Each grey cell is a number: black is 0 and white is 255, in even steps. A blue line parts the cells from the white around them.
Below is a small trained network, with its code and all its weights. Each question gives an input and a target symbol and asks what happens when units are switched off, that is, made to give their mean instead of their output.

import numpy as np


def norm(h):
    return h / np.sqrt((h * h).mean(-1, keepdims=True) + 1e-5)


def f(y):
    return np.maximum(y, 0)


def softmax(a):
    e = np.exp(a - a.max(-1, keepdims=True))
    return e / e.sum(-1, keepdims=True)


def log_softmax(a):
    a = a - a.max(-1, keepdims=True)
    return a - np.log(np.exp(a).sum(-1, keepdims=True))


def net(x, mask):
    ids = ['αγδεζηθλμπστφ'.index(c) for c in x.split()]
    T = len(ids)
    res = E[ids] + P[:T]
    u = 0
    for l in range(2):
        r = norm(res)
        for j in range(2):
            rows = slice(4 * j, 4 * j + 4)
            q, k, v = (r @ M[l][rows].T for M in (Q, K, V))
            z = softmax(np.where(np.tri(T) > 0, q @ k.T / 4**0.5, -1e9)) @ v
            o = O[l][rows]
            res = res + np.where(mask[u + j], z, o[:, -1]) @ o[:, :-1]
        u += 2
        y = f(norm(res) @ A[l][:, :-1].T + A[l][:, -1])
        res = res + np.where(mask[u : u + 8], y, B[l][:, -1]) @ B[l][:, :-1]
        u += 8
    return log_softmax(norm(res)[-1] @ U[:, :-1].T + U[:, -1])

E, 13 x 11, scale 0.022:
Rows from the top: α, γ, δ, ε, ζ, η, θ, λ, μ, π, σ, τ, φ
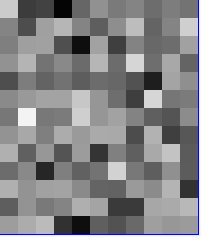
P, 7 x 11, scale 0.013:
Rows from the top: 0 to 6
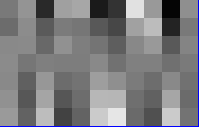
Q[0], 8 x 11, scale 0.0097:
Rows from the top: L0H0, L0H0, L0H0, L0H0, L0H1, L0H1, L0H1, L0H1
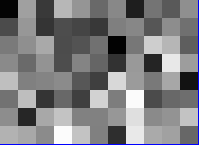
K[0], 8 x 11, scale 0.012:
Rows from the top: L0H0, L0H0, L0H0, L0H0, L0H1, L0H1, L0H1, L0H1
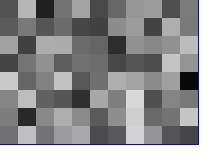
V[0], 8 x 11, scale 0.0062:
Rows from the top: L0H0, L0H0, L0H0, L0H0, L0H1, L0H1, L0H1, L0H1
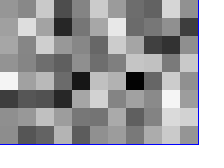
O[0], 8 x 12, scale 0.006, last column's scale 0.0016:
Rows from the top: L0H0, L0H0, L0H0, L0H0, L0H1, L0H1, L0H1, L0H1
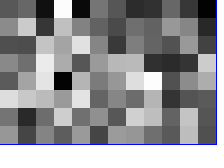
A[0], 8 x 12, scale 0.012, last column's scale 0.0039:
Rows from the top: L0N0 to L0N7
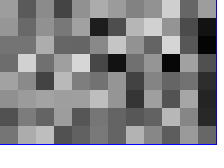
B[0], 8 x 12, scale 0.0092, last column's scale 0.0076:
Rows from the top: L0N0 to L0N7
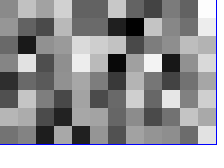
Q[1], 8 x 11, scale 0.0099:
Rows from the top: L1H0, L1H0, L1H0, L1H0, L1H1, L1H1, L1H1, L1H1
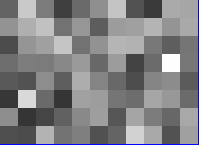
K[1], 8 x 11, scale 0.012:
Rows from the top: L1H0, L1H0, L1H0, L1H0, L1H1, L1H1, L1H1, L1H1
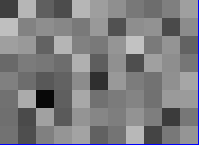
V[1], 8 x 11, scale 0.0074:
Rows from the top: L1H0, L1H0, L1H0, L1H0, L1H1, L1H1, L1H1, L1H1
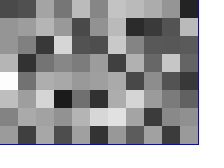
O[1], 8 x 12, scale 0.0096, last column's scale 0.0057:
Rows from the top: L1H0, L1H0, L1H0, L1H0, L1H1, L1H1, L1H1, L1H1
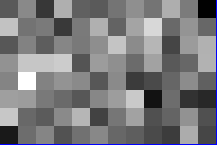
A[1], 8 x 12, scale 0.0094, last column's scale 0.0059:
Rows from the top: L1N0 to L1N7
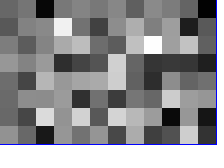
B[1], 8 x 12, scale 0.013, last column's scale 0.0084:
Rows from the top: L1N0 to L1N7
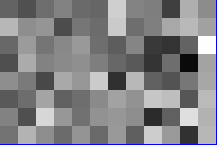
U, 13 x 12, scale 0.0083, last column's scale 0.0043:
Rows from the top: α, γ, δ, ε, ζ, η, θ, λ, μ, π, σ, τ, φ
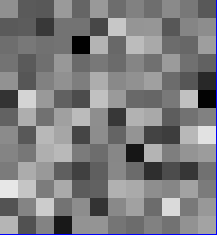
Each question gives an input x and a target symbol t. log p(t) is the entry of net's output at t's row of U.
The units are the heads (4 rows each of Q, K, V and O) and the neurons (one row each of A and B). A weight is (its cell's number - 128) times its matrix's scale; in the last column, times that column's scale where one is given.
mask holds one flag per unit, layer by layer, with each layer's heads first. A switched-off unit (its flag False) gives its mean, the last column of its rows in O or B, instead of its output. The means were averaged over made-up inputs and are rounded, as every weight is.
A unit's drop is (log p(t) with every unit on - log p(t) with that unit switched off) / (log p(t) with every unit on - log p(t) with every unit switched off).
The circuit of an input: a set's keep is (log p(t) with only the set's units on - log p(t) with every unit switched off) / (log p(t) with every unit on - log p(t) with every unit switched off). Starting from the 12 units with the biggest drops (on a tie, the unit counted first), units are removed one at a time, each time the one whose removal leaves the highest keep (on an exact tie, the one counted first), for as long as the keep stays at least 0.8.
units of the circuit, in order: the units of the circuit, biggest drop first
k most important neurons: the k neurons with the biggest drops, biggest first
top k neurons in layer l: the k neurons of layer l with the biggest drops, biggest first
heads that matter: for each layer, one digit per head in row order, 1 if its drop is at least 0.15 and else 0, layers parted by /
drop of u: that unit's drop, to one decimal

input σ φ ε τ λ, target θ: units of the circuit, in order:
[L0H0 L0N3]
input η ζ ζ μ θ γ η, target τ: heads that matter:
00 / 10
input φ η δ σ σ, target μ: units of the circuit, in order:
[L0N1 L0N2]
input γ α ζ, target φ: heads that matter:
00 / 00
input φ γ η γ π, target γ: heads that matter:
10 / 10
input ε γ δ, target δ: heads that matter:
00 / 00
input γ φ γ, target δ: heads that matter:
01 / 01
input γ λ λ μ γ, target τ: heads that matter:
11 / 10
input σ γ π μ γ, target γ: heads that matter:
11 / 10
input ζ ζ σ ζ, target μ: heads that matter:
11 / 01
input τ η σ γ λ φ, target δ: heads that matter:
01 / 00
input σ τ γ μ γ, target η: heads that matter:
11 / 01
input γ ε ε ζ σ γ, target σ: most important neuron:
[L0N2]
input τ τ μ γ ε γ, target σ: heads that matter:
11 / 01
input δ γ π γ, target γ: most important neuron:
[L0N3]
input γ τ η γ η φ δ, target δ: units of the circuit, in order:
[L0H1 L0N7]
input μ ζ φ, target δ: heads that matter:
00 / 00
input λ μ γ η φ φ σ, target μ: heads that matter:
01 / 00
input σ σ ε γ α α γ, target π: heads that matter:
11 / 01
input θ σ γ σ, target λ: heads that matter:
11 / 00
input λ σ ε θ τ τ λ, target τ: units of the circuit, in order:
[L0N5 L1H0]
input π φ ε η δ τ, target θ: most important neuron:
[L0N3]
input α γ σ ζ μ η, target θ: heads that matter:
00 / 00
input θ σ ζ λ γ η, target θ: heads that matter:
11 / 00
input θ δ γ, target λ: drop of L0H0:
0.1
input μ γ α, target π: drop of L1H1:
0.1
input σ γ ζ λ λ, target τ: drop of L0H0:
0.2
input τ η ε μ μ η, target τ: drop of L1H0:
0.2
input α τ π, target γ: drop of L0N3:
0.0
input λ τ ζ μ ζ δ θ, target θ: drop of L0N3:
0.2
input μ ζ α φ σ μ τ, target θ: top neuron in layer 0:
[L0N5]
